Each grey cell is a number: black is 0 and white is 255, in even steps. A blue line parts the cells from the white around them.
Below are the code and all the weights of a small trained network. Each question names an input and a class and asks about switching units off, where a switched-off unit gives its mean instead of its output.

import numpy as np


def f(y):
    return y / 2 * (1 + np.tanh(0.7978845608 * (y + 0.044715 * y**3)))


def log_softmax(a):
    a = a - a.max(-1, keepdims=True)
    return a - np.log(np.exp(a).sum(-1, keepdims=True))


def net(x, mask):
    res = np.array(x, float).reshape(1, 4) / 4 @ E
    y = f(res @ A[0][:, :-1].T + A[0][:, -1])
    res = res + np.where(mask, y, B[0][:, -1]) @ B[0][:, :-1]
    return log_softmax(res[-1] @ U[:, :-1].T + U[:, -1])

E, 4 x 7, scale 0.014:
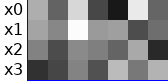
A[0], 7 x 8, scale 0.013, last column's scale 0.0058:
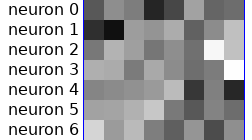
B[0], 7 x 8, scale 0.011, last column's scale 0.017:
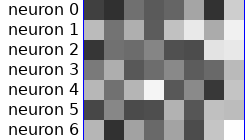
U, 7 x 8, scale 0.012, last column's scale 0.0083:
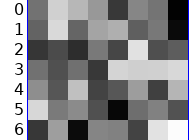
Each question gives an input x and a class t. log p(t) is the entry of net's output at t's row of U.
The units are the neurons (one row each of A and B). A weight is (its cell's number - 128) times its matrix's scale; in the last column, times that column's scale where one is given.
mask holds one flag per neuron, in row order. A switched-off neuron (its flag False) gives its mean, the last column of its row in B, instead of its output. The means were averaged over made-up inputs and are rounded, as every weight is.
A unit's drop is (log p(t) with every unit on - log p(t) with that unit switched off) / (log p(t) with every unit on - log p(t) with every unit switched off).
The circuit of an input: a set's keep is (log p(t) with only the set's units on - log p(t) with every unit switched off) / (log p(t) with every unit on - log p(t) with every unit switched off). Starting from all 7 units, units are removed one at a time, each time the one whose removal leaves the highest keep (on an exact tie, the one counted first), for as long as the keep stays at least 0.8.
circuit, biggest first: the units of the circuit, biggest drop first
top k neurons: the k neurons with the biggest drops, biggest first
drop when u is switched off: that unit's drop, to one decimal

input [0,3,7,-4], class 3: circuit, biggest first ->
neuron 4
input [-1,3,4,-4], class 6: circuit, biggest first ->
neuron 1; neuron 5
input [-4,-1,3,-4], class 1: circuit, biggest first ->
neuron 2; neuron 6; neuron 0
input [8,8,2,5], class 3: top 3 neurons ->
neuron 6; neuron 4; neuron 1
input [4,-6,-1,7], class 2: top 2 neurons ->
neuron 0; neuron 6
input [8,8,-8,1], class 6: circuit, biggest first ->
neuron 1; neuron 2
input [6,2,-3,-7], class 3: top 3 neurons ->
neuron 5; neuron 6; neuron 4
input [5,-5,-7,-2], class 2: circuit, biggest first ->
neuron 0; neuron 6
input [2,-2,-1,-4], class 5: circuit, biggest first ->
neuron 1; neuron 5
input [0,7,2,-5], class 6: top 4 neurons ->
neuron 5; neuron 1; neuron 3; neuron 0
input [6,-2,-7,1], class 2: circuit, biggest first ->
neuron 0; neuron 1
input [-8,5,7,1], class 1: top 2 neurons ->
neuron 4; neuron 6
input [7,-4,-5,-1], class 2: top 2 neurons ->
neuron 0; neuron 1
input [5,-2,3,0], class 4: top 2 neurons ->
neuron 6; neuron 2
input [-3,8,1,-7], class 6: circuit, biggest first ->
neuron 5
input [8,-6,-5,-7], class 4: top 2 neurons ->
neuron 0; neuron 6
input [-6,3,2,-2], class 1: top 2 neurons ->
neuron 4; neuron 2
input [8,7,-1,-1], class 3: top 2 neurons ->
neuron 6; neuron 5
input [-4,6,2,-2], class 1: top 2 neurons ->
neuron 4; neuron 2
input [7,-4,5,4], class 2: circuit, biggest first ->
neuron 0
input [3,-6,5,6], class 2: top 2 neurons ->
neuron 0; neuron 6
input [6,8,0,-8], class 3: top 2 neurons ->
neuron 5; neuron 6
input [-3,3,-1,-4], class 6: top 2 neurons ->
neuron 5; neuron 1
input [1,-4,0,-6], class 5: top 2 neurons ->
neuron 1; neuron 2
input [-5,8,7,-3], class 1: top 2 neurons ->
neuron 4; neuron 5
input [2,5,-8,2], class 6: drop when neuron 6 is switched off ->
0.0
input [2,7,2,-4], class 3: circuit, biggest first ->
neuron 5
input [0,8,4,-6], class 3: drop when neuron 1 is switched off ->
-0.1
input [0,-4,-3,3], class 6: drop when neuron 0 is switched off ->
0.1
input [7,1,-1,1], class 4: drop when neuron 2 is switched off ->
0.1
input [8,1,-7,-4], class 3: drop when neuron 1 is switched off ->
-0.1
